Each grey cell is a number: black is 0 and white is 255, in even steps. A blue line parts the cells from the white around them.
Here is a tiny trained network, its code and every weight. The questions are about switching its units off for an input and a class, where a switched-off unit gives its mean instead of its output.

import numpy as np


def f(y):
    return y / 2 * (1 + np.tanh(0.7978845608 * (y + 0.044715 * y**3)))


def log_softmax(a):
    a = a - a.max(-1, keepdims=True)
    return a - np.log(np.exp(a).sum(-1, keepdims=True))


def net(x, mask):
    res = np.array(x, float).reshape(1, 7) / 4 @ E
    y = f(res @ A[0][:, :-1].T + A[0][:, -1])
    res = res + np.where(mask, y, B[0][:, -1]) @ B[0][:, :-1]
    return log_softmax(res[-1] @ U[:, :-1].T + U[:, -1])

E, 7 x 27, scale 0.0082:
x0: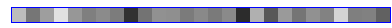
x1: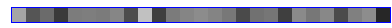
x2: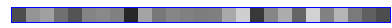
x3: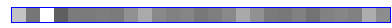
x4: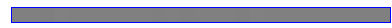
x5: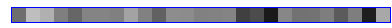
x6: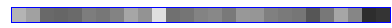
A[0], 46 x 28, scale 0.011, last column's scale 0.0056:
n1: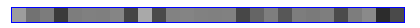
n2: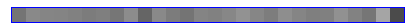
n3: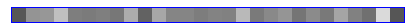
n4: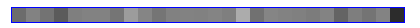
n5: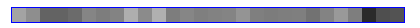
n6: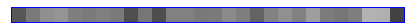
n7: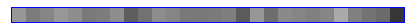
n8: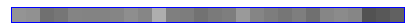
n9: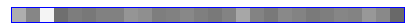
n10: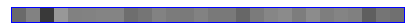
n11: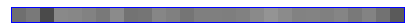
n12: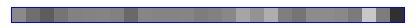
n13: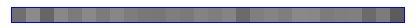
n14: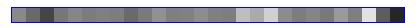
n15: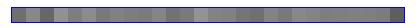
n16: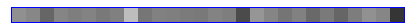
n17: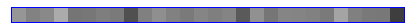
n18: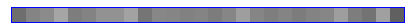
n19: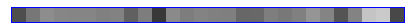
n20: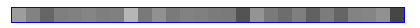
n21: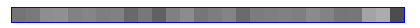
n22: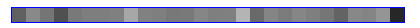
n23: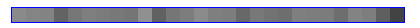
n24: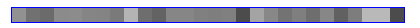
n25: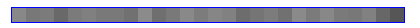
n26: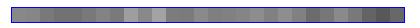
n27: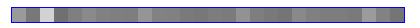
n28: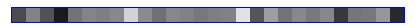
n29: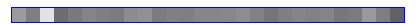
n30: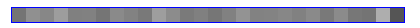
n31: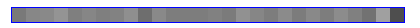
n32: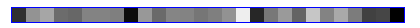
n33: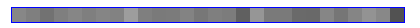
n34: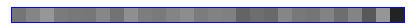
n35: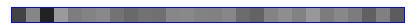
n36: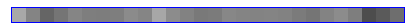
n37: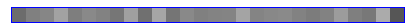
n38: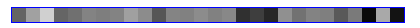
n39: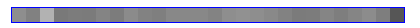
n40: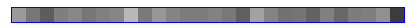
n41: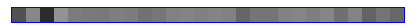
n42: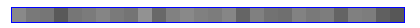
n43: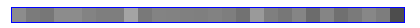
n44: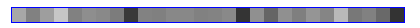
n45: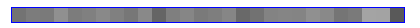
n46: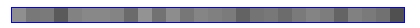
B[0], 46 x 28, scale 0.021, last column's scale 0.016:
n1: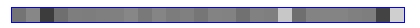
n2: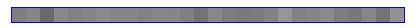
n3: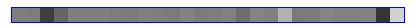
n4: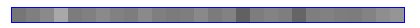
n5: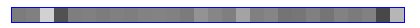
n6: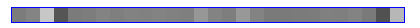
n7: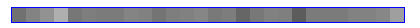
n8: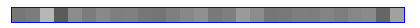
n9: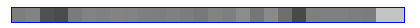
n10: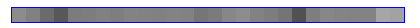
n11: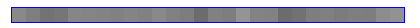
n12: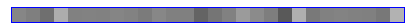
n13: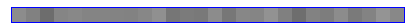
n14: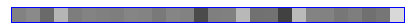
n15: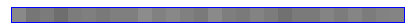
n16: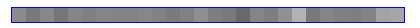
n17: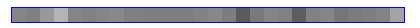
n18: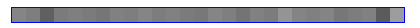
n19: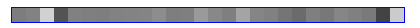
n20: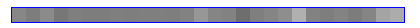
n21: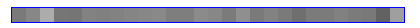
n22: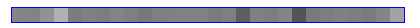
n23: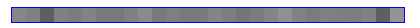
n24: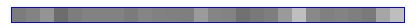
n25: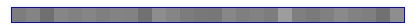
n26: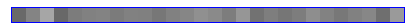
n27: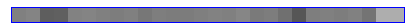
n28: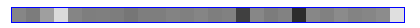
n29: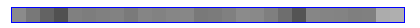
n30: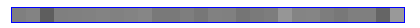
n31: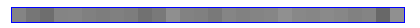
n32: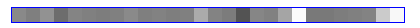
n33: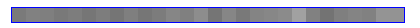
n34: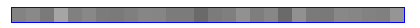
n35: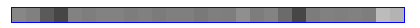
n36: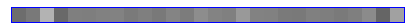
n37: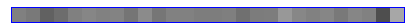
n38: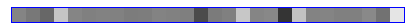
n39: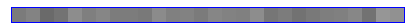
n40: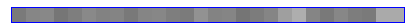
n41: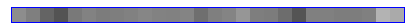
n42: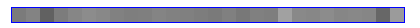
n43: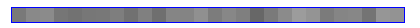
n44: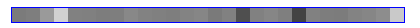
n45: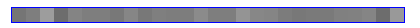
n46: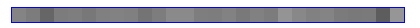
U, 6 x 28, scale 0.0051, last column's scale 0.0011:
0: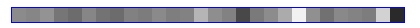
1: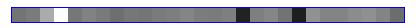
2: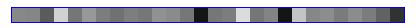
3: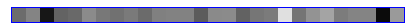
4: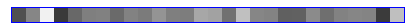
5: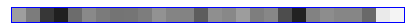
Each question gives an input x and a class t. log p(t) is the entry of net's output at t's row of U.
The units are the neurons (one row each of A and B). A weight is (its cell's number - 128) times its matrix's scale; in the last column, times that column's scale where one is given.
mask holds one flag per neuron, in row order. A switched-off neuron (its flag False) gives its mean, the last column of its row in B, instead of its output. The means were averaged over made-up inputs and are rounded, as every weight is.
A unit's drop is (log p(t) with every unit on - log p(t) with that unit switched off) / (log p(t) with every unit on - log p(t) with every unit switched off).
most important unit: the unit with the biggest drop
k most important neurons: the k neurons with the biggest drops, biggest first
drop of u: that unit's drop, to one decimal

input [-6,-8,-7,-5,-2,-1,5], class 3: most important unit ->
n3
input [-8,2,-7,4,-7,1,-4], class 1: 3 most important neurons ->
[n28 n32 n22]
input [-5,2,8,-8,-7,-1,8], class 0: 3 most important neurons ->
[n32 n19 n6]
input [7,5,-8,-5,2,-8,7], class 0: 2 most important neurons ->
[n38 n40]
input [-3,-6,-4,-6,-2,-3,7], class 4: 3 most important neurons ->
[n5 n1 n8]
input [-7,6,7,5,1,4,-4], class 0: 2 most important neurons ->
[n32 n44]
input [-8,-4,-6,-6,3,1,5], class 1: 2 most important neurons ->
[n28 n32]
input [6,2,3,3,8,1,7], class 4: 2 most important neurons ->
[n5 n28]
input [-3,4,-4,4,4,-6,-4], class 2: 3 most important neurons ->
[n14 n32 n12]
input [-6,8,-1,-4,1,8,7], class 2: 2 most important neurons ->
[n38 n3]
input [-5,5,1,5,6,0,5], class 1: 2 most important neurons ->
[n28 n3]
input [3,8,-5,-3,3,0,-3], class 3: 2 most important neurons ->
[n1 n32]
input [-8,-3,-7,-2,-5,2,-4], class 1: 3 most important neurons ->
[n28 n32 n22]
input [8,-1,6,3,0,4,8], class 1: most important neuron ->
[n44]
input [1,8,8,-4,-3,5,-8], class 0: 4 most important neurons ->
[n32 n3 n5 n37]
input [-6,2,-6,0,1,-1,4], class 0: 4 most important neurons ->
[n40 n20 n44 n16]
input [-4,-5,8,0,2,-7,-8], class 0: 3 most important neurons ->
[n32 n38 n5]
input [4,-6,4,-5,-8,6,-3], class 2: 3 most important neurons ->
[n38 n1 n34]
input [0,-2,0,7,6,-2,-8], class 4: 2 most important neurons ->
[n19 n6]
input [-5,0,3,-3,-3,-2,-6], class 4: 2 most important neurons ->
[n19 n6]
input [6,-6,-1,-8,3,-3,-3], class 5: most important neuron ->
[n35]
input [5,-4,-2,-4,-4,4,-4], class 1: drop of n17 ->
0.1
